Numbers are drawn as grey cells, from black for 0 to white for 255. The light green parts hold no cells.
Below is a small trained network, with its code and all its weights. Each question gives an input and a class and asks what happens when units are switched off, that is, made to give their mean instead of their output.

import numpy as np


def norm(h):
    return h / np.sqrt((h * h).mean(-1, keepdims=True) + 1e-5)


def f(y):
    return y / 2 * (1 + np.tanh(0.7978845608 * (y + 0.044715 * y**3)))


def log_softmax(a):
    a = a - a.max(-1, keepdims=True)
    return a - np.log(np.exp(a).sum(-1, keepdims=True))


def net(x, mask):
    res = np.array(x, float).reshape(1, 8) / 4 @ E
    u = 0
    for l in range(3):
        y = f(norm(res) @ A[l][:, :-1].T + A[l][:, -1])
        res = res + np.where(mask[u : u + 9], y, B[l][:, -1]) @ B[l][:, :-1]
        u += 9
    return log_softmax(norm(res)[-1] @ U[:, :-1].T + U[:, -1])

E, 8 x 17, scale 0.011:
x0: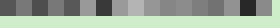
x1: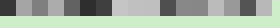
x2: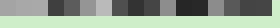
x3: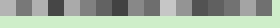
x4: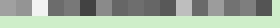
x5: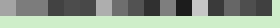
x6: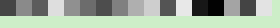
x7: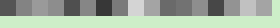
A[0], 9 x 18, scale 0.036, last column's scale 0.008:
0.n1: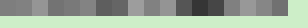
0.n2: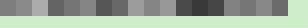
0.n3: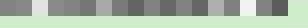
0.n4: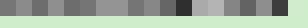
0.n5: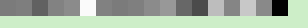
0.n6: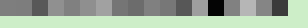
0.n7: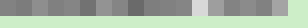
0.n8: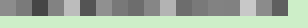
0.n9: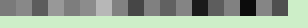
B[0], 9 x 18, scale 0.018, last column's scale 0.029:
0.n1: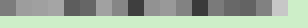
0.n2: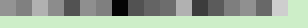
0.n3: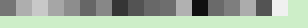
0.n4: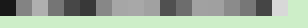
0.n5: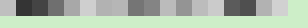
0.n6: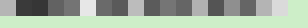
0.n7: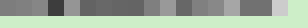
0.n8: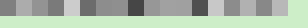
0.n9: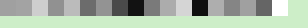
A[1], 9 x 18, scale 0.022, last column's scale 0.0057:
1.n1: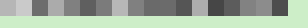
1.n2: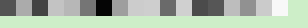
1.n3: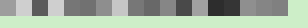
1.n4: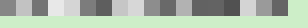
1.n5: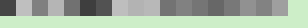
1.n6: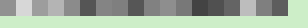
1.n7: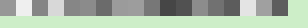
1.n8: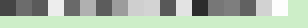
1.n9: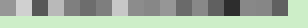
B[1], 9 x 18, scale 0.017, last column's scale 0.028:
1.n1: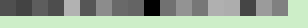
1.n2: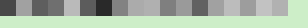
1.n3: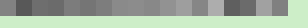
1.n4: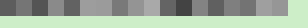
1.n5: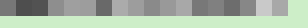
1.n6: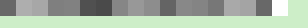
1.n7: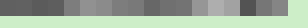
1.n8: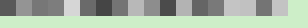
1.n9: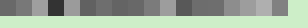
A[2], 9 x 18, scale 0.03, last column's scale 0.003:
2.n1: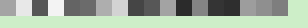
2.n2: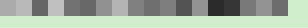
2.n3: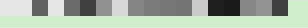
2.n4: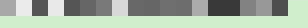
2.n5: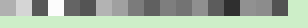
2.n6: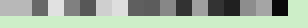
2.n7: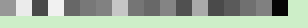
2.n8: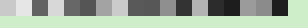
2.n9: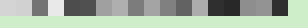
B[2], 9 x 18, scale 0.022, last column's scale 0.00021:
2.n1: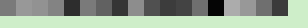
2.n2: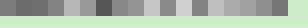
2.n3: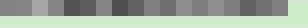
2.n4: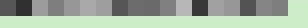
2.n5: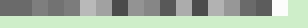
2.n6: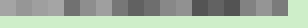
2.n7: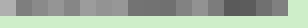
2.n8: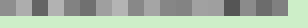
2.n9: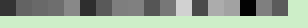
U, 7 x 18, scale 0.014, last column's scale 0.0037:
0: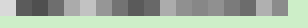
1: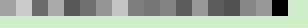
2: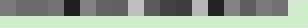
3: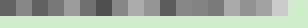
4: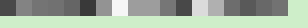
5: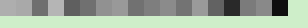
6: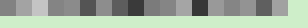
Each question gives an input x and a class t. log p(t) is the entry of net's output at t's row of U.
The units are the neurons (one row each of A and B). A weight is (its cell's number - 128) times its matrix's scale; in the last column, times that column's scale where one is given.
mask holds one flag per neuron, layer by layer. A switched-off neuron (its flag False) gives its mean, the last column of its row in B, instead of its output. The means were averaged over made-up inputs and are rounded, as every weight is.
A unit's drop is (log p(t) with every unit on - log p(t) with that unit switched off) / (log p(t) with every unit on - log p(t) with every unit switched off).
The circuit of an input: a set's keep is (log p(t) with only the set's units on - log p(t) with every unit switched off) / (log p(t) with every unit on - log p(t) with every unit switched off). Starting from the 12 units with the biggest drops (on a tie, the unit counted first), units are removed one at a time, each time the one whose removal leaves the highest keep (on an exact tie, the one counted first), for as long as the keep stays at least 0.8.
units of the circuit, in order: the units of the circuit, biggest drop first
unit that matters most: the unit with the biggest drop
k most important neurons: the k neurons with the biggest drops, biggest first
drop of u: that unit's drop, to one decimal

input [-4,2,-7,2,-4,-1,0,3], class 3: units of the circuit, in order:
[0.n9]
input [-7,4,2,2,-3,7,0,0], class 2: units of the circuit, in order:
[0.n9; 0.n6]
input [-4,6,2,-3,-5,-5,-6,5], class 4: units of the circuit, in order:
[0.n4; 0.n9]
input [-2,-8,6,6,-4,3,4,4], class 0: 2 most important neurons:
[0.n6; 0.n3]
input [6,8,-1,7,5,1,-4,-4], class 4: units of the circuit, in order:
[0.n9; 0.n3; 0.n2]
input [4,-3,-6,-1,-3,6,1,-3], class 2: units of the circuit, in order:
[0.n9; 0.n6]
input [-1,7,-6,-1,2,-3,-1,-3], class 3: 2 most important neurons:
[0.n9; 0.n5]
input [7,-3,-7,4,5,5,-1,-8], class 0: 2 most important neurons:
[0.n3; 0.n4]
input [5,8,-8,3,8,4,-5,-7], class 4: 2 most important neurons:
[0.n9; 0.n3]
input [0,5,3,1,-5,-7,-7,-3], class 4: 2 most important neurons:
[0.n4; 0.n9]
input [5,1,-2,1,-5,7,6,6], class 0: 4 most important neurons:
[0.n6; 0.n4; 0.n3; 1.n6]
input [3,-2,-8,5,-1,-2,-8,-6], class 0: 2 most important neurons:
[0.n5; 0.n9]
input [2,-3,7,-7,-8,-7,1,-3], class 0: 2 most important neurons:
[0.n5; 0.n3]
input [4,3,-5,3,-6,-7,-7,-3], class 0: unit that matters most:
0.n5
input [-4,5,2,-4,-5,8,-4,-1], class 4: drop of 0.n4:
0.1
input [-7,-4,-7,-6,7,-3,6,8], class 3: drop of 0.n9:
0.2
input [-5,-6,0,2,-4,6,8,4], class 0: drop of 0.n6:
1.1
